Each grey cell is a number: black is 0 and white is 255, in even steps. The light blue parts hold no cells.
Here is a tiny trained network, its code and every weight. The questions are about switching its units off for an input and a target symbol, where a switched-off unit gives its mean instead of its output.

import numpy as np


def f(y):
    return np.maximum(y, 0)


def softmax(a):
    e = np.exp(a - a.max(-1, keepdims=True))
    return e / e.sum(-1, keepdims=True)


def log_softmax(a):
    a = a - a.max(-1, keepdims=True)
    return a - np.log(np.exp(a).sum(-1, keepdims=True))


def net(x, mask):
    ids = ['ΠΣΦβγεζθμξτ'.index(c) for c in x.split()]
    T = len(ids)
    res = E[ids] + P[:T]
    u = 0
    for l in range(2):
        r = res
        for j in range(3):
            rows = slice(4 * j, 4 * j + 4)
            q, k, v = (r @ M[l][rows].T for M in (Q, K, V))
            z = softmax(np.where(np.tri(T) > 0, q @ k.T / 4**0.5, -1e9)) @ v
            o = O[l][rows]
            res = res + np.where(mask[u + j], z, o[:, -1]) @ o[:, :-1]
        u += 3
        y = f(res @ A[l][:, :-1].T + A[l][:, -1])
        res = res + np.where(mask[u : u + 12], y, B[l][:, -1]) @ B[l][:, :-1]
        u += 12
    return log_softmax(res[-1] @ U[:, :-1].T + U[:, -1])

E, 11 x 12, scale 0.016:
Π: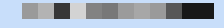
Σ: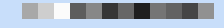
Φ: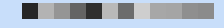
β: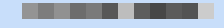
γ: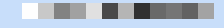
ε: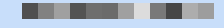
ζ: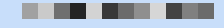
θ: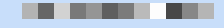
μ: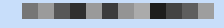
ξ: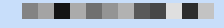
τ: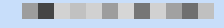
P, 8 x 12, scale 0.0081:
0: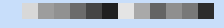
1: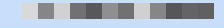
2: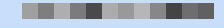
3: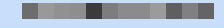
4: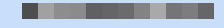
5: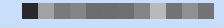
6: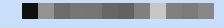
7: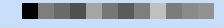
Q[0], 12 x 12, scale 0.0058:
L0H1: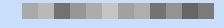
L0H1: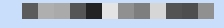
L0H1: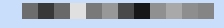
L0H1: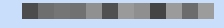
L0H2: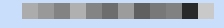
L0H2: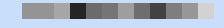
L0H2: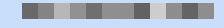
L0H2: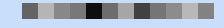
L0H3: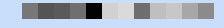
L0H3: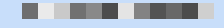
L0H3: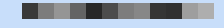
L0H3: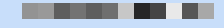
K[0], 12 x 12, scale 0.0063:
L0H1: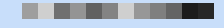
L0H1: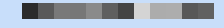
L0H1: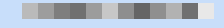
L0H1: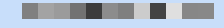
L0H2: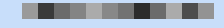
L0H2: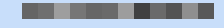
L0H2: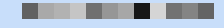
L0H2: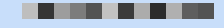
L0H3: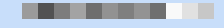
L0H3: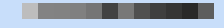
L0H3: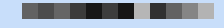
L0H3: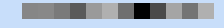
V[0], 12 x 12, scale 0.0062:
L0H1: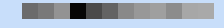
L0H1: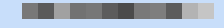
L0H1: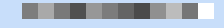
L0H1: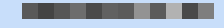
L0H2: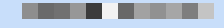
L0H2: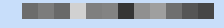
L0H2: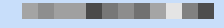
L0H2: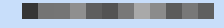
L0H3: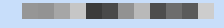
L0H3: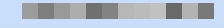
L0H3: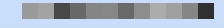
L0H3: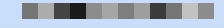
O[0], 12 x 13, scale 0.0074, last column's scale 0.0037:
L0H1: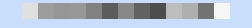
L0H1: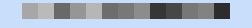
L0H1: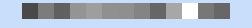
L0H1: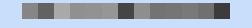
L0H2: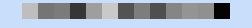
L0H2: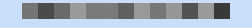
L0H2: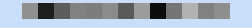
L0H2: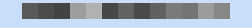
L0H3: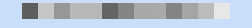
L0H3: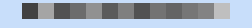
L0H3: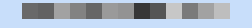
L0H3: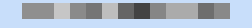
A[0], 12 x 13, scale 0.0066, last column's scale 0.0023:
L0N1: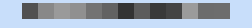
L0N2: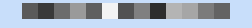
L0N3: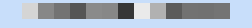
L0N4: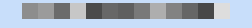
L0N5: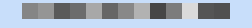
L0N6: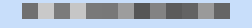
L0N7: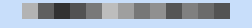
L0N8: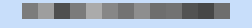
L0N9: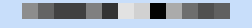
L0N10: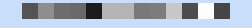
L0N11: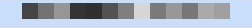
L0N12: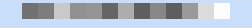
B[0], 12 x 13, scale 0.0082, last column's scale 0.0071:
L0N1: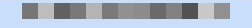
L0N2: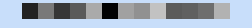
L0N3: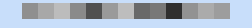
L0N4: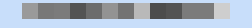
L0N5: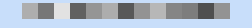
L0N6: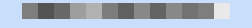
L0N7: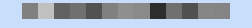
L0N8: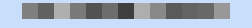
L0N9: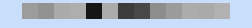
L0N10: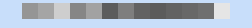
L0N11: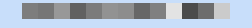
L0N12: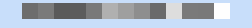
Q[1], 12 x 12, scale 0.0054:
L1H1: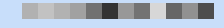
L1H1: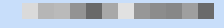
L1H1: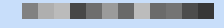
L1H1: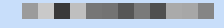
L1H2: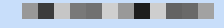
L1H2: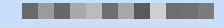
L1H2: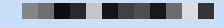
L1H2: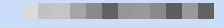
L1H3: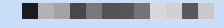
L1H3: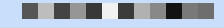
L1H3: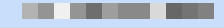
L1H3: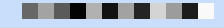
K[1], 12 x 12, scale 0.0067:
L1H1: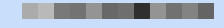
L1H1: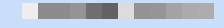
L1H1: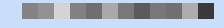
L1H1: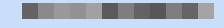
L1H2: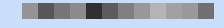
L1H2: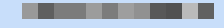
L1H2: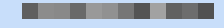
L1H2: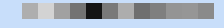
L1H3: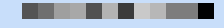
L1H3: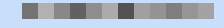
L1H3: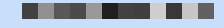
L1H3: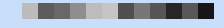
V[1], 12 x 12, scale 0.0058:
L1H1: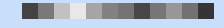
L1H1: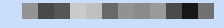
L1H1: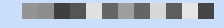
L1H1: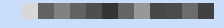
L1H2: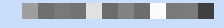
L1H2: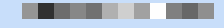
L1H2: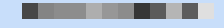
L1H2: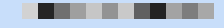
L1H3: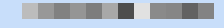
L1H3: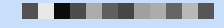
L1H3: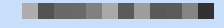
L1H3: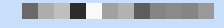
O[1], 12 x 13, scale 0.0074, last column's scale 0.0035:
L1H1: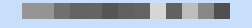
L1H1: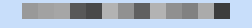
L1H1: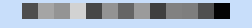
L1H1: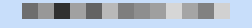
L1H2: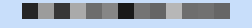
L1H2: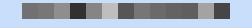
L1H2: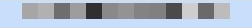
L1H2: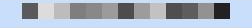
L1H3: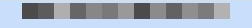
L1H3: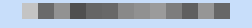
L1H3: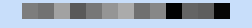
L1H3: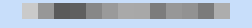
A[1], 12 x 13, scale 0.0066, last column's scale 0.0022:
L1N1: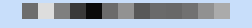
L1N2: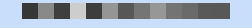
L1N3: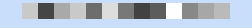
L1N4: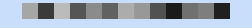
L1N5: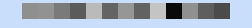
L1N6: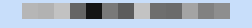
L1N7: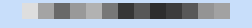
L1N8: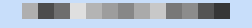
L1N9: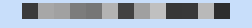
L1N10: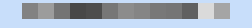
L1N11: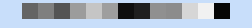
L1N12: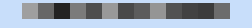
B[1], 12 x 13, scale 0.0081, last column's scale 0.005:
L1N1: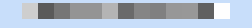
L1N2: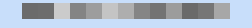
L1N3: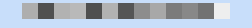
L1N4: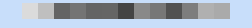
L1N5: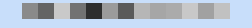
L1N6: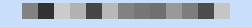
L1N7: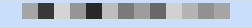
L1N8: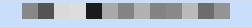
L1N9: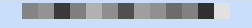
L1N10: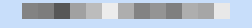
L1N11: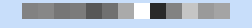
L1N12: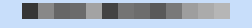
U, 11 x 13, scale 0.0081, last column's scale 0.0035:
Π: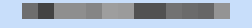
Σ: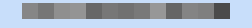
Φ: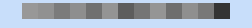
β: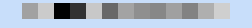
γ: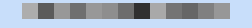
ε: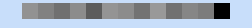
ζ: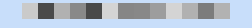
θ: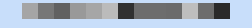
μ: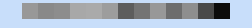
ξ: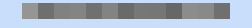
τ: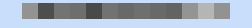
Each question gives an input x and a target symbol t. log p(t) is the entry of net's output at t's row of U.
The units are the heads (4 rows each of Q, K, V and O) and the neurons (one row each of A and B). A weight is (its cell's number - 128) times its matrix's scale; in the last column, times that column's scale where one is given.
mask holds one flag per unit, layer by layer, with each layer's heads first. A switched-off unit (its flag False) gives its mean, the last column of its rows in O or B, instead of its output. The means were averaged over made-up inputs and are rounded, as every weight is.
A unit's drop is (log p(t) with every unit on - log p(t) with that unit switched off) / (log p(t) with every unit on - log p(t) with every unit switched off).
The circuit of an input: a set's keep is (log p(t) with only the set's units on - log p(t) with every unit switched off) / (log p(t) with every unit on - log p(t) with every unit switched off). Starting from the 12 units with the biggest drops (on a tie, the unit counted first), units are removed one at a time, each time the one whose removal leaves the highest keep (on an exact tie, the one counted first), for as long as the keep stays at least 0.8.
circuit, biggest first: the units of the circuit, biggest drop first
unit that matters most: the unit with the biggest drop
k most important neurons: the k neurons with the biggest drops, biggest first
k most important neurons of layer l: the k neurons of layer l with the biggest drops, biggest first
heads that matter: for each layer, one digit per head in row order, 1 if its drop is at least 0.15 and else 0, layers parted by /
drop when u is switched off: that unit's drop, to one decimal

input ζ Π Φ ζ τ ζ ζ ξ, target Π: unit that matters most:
L1H3
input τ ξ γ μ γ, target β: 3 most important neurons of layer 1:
[L1N3 L1N6 L1N1]
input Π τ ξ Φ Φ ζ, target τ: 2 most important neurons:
[L1N11 L1N5]
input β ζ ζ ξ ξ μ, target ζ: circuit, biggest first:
[L0N9 L1N6]
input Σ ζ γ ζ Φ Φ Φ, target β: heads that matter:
010 / 000
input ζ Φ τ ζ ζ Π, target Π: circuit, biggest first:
[L1N2 L1N12 L1H2]
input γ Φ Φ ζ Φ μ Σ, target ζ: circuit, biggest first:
[L1N7 L0H1]
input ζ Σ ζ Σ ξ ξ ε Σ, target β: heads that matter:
000 / 000
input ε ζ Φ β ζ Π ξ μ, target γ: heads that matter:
000 / 001
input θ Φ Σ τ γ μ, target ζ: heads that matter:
000 / 000
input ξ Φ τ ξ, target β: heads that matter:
110 / 001
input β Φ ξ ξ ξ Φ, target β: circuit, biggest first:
[L0H2 L0N2 L1N3]
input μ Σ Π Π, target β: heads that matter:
111 / 100
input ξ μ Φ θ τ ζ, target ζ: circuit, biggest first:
[L0N5 L1N5]
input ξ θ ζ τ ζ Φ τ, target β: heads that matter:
001 / 010
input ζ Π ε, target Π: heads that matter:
100 / 001
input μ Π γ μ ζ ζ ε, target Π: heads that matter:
010 / 001
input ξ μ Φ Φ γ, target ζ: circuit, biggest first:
[L1N7]
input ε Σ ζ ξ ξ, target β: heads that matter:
110 / 100
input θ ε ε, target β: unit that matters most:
L0H3
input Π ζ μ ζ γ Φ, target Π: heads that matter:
000 / 001
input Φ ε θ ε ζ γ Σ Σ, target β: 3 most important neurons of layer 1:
[L1N3 L1N6 L1N5]
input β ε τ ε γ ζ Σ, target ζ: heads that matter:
011 / 101
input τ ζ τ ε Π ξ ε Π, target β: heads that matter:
101 / 100
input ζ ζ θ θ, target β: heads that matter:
101 / 010
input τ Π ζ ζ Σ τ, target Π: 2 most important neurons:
[L0N3 L0N12]
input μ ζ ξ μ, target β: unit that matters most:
L0H2
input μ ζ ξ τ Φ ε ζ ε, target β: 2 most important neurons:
[L0N9 L0N1]
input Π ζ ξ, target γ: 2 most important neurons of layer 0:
[L0N10 L0N4]
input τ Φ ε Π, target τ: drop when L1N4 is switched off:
0.2
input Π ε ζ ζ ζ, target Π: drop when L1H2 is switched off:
0.3
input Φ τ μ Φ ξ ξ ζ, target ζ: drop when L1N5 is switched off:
0.1
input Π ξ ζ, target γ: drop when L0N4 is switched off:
0.1
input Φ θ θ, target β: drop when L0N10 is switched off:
0.1
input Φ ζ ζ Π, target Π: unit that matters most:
L0H1
